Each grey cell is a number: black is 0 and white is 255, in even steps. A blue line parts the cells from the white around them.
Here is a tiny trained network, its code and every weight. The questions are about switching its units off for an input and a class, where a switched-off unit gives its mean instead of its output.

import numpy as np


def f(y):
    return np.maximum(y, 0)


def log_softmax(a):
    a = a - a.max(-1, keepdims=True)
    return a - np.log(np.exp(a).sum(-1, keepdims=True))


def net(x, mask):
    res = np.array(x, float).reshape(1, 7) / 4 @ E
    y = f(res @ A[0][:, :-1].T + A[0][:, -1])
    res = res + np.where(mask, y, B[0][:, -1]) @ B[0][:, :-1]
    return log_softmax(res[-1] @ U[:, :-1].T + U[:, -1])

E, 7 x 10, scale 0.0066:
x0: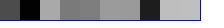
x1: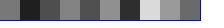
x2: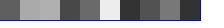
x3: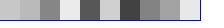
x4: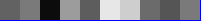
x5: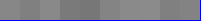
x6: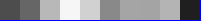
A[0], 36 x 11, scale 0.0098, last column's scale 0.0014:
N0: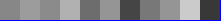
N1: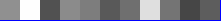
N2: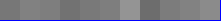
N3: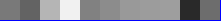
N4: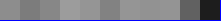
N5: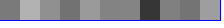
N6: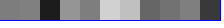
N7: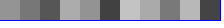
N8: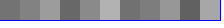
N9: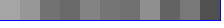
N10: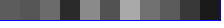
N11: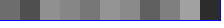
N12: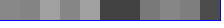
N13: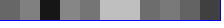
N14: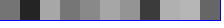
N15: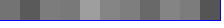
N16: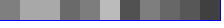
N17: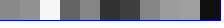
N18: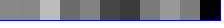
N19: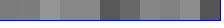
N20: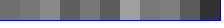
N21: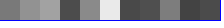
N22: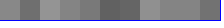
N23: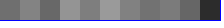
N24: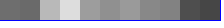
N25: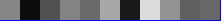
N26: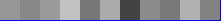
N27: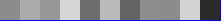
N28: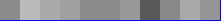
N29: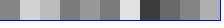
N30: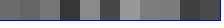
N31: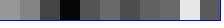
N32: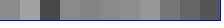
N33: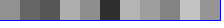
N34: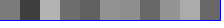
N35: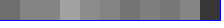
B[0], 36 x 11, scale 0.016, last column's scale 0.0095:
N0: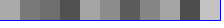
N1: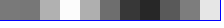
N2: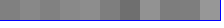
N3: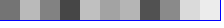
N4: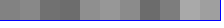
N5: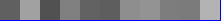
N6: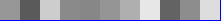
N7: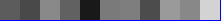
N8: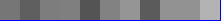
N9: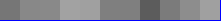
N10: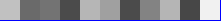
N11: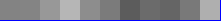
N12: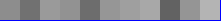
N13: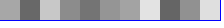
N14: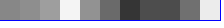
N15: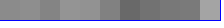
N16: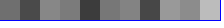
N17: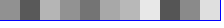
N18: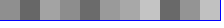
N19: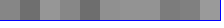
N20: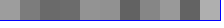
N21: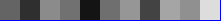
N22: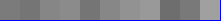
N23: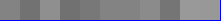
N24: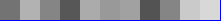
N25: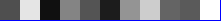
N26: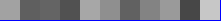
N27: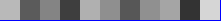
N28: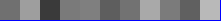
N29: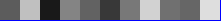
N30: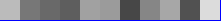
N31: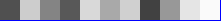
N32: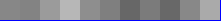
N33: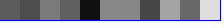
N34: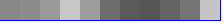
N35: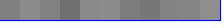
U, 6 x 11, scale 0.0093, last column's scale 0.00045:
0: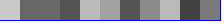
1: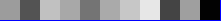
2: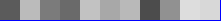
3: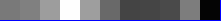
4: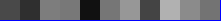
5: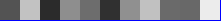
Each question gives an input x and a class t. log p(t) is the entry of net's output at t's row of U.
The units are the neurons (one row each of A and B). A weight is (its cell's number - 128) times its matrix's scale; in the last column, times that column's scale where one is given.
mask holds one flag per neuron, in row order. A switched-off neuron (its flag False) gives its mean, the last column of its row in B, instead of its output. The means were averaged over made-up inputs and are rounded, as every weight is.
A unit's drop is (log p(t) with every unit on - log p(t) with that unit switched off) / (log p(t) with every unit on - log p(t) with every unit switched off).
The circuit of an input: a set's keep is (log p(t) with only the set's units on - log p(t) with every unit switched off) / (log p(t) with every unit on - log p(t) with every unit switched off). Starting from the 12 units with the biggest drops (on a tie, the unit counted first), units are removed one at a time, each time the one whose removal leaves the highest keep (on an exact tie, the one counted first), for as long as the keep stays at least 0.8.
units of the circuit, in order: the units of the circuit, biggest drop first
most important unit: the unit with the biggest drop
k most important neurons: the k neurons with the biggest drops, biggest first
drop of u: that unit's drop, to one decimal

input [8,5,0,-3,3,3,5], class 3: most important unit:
N14
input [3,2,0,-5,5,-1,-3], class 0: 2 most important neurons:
N10; N17
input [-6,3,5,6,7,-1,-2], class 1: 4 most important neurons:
N6; N13; N10; N30
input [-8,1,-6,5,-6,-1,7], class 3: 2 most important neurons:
N1; N31
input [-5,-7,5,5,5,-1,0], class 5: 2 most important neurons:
N29; N28
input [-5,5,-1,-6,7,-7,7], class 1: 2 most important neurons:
N13; N31
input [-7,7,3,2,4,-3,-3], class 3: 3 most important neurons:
N1; N29; N32
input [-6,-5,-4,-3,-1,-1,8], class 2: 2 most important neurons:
N3; N24
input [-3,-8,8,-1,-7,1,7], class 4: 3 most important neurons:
N21; N16; N25
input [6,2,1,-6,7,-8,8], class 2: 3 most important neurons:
N3; N24; N17
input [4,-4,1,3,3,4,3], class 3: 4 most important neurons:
N25; N14; N31; N10
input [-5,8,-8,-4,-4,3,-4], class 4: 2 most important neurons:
N33; N7
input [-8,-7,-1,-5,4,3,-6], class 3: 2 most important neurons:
N1; N25
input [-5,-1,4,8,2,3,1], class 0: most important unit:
N27
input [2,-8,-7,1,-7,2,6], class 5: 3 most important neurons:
N29; N28; N6
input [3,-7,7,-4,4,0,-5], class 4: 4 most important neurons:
N21; N25; N16; N8
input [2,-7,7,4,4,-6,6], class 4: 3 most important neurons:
N21; N25; N31
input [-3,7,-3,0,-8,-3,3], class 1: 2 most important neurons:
N17; N18
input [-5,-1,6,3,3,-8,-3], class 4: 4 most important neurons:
N21; N14; N16; N34
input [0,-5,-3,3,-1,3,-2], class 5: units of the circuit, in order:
N29
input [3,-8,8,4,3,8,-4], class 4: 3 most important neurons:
N21; N25; N16
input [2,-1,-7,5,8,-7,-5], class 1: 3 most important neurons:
N6; N13; N21
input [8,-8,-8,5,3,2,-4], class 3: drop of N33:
-0.1
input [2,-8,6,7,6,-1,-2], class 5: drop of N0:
-0.1
